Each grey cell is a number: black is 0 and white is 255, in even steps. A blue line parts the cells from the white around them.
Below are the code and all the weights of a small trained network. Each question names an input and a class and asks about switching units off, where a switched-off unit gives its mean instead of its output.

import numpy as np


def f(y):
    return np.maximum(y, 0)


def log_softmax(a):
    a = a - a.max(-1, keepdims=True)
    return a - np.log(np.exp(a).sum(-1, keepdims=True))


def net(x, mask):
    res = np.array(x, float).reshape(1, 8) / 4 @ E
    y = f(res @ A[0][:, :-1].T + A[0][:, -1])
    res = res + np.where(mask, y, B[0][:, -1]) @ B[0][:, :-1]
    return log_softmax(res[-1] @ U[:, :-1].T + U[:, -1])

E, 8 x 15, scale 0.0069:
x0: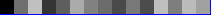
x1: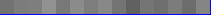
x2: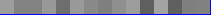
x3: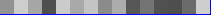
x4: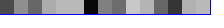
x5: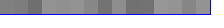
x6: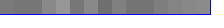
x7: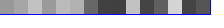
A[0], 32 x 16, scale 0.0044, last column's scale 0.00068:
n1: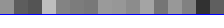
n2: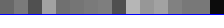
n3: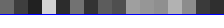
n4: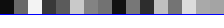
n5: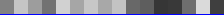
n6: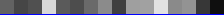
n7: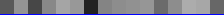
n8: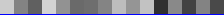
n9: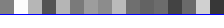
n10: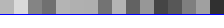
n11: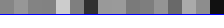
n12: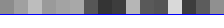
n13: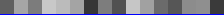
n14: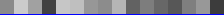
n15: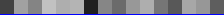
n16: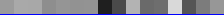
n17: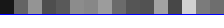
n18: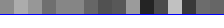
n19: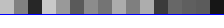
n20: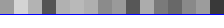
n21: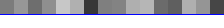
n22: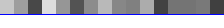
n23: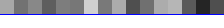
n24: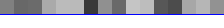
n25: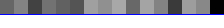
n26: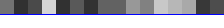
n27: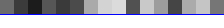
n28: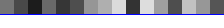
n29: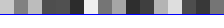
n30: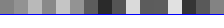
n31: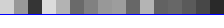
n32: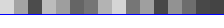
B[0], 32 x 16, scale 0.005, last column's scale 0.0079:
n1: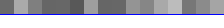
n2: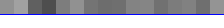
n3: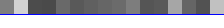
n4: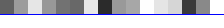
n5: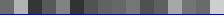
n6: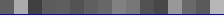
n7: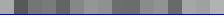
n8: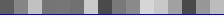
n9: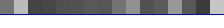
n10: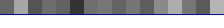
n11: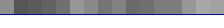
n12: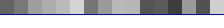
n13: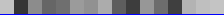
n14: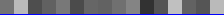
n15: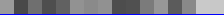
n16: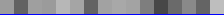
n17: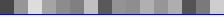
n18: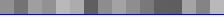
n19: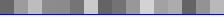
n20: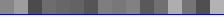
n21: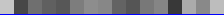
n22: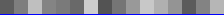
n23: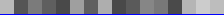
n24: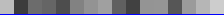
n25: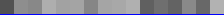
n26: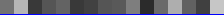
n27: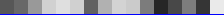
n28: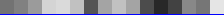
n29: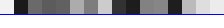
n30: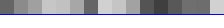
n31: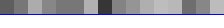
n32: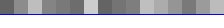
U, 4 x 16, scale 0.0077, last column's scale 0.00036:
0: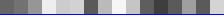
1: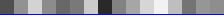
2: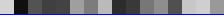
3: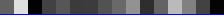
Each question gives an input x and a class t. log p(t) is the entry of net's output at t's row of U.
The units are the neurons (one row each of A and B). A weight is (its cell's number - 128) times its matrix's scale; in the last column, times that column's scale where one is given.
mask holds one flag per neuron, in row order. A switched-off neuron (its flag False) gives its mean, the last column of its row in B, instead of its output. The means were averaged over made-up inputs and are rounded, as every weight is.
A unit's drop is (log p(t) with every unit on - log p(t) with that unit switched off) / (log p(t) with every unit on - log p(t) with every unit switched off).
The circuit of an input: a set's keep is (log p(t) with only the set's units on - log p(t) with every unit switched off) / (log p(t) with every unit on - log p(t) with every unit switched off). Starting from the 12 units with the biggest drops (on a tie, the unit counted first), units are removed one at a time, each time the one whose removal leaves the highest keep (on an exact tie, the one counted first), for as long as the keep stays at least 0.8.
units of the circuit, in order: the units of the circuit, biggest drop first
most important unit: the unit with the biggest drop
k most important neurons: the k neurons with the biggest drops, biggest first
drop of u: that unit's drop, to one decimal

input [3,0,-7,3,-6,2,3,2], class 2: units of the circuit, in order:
[n29]
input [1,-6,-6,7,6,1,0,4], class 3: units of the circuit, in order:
[n9, n5]
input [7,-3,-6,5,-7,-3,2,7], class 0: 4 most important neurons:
[n30, n12, n16, n18]
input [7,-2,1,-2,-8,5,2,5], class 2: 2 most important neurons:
[n29, n23]
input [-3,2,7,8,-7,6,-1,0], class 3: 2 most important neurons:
[n5, n9]
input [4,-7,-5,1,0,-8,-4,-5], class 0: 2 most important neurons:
[n27, n28]
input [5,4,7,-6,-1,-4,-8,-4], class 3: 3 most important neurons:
[n26, n6, n3]
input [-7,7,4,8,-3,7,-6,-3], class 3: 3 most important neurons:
[n5, n4, n9]
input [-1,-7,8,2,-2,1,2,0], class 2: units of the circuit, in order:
[n4, n27]
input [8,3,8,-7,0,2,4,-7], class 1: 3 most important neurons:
[n4, n17, n30]
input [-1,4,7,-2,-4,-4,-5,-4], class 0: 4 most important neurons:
[n27, n28, n24, n15]
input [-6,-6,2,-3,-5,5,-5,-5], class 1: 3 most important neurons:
[n32, n31, n19]
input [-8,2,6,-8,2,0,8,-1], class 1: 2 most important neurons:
[n8, n19]
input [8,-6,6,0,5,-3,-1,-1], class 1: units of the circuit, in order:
[n4]
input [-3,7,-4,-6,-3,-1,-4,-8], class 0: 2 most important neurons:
[n27, n28]
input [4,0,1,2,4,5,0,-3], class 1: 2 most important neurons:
[n29, n4]
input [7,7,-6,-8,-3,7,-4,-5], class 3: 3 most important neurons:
[n26, n6, n3]
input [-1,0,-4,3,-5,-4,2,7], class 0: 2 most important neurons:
[n30, n12]
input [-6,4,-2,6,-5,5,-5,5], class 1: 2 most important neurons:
[n8, n32]
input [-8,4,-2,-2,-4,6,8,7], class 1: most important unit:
n8
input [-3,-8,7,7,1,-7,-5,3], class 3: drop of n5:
0.0
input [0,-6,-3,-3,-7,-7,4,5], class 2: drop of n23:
0.1
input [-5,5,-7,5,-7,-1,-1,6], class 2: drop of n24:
-0.1
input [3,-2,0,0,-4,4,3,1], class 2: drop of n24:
-0.1
